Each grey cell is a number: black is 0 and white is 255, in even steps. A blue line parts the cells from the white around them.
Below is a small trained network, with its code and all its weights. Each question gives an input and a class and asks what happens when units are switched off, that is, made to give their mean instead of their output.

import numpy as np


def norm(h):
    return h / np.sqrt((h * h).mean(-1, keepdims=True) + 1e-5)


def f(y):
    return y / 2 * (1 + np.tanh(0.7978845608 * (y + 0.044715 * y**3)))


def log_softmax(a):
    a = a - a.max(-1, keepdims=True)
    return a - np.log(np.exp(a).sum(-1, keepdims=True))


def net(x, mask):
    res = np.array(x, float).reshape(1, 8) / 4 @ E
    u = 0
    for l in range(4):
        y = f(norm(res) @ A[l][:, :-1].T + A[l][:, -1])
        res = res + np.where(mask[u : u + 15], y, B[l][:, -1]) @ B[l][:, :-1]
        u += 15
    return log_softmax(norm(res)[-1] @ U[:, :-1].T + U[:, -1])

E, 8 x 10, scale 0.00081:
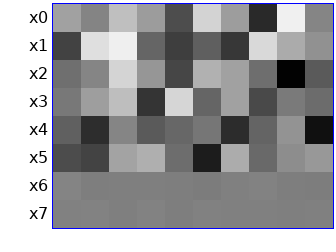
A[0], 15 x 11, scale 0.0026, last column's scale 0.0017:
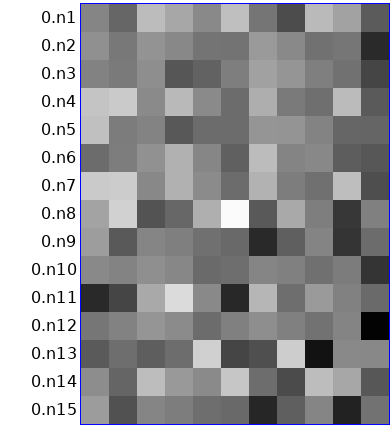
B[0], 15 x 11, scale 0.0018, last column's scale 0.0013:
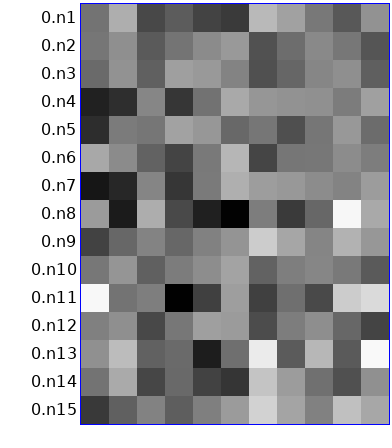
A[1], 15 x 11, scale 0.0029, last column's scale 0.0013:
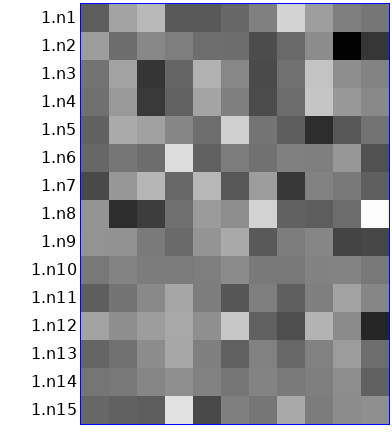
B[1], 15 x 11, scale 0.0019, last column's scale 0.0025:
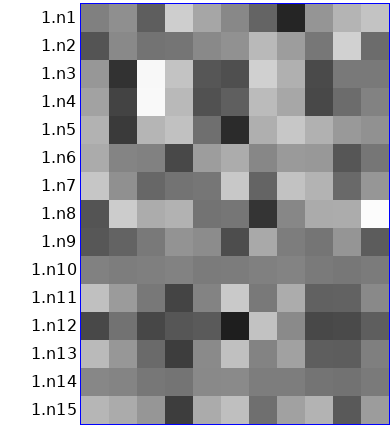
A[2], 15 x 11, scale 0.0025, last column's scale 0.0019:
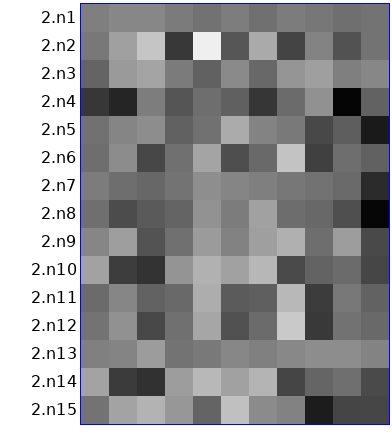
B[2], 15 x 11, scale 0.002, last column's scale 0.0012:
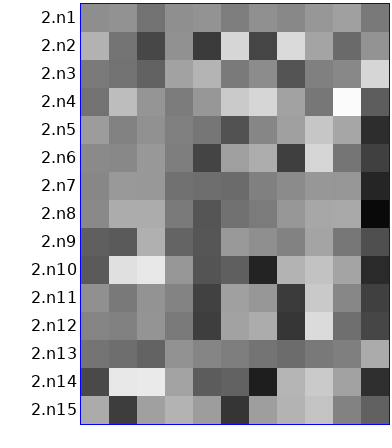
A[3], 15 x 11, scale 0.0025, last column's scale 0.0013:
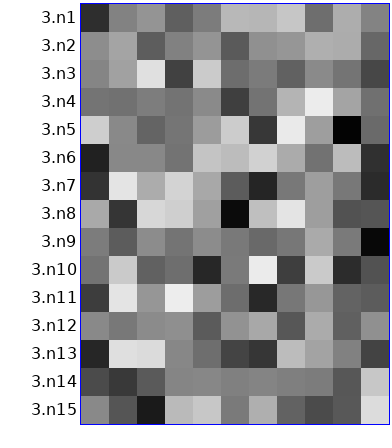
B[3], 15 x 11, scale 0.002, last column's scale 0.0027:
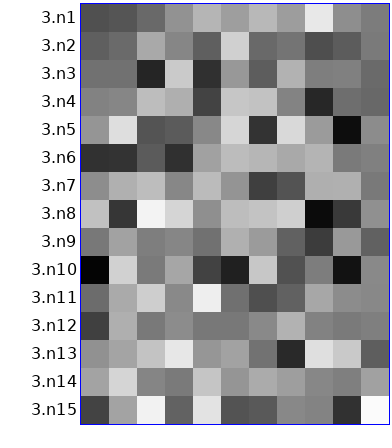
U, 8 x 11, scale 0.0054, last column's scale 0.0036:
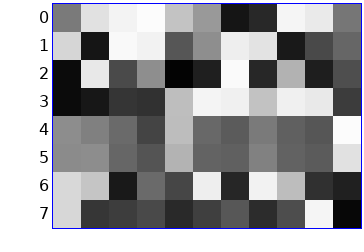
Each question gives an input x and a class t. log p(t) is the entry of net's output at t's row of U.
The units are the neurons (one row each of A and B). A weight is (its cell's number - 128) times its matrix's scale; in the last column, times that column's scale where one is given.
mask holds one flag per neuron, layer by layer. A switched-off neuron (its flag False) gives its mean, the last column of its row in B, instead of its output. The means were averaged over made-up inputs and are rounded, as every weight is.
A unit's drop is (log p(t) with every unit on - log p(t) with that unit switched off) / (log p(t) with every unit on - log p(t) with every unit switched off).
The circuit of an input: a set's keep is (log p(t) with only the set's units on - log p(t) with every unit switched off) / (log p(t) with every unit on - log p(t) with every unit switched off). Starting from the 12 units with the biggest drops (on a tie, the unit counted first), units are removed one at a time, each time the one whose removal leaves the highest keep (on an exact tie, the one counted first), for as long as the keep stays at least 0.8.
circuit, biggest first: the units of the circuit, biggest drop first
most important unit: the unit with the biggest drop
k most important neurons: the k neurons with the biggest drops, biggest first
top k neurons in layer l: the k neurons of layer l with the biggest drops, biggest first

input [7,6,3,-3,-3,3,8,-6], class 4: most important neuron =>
1.n8
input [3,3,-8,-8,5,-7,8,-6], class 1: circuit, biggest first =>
1.n3; 1.n4; 3.n8
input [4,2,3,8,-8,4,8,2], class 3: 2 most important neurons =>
0.n7; 0.n4
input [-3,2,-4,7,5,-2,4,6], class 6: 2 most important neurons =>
2.n2; 3.n5
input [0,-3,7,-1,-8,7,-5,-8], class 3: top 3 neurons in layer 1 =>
1.n4; 1.n3; 1.n8
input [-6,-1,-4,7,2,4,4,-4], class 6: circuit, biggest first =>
2.n2; 3.n5; 0.n8
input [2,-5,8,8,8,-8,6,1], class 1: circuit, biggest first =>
1.n5; 2.n15; 0.n11; 3.n8
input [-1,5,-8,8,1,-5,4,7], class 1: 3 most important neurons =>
1.n3; 1.n4; 3.n8
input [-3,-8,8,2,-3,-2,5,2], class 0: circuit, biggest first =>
2.n14; 2.n10; 3.n13
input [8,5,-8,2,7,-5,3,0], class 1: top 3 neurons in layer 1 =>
1.n3; 1.n4; 1.n8
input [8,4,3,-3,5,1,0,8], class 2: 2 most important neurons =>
1.n8; 3.n10
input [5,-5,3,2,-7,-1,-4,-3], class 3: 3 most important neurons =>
0.n7; 0.n4; 0.n13
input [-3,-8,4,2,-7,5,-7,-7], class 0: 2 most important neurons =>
2.n14; 2.n10
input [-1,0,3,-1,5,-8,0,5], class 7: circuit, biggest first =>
0.n8
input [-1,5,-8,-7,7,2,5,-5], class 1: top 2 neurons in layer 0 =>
0.n7; 0.n4
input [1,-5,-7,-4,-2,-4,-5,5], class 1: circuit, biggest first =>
1.n3; 1.n4
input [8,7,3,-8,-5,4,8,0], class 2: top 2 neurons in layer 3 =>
3.n10; 3.n15
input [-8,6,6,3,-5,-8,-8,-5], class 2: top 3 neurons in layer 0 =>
0.n13; 0.n11; 0.n6
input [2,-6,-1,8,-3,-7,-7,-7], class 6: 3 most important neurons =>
2.n2; 1.n1; 0.n11
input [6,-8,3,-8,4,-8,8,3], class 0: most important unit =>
2.n14
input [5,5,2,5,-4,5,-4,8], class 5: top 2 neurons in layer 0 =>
0.n13; 0.n8
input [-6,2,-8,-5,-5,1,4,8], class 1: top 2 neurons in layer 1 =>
1.n3; 1.n4
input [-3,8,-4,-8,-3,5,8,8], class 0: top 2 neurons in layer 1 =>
1.n1; 1.n7
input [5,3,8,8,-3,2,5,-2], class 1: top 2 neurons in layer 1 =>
1.n5; 1.n15
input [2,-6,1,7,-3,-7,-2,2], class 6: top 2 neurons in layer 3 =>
3.n5; 3.n15
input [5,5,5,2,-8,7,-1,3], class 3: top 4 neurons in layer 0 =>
0.n7; 0.n4; 0.n13; 0.n8
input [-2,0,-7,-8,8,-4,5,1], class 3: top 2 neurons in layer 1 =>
1.n5; 1.n7
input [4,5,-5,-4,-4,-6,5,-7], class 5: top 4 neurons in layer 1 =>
1.n8; 1.n5; 1.n1; 1.n12
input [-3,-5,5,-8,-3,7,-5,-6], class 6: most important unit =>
1.n15
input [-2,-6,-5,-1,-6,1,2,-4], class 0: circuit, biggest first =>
2.n14; 2.n10
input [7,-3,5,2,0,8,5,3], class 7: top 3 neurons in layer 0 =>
0.n11; 0.n13; 0.n6
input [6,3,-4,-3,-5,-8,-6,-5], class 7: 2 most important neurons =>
0.n8; 0.n13
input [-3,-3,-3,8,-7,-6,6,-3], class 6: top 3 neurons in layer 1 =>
1.n7; 1.n2; 1.n1
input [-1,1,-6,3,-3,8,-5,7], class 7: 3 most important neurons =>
0.n11; 1.n5; 2.n15
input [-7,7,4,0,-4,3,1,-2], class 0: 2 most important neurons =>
1.n1; 0.n14
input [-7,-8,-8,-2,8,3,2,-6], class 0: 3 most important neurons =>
2.n14; 2.n10; 1.n5
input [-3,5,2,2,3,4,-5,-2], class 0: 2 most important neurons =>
1.n1; 0.n8
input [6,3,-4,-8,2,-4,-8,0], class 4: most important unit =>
0.n13
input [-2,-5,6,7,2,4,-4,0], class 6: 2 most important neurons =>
2.n2; 1.n1
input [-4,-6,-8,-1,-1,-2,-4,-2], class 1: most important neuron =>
1.n3
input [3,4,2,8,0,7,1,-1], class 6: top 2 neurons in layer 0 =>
0.n8; 0.n13
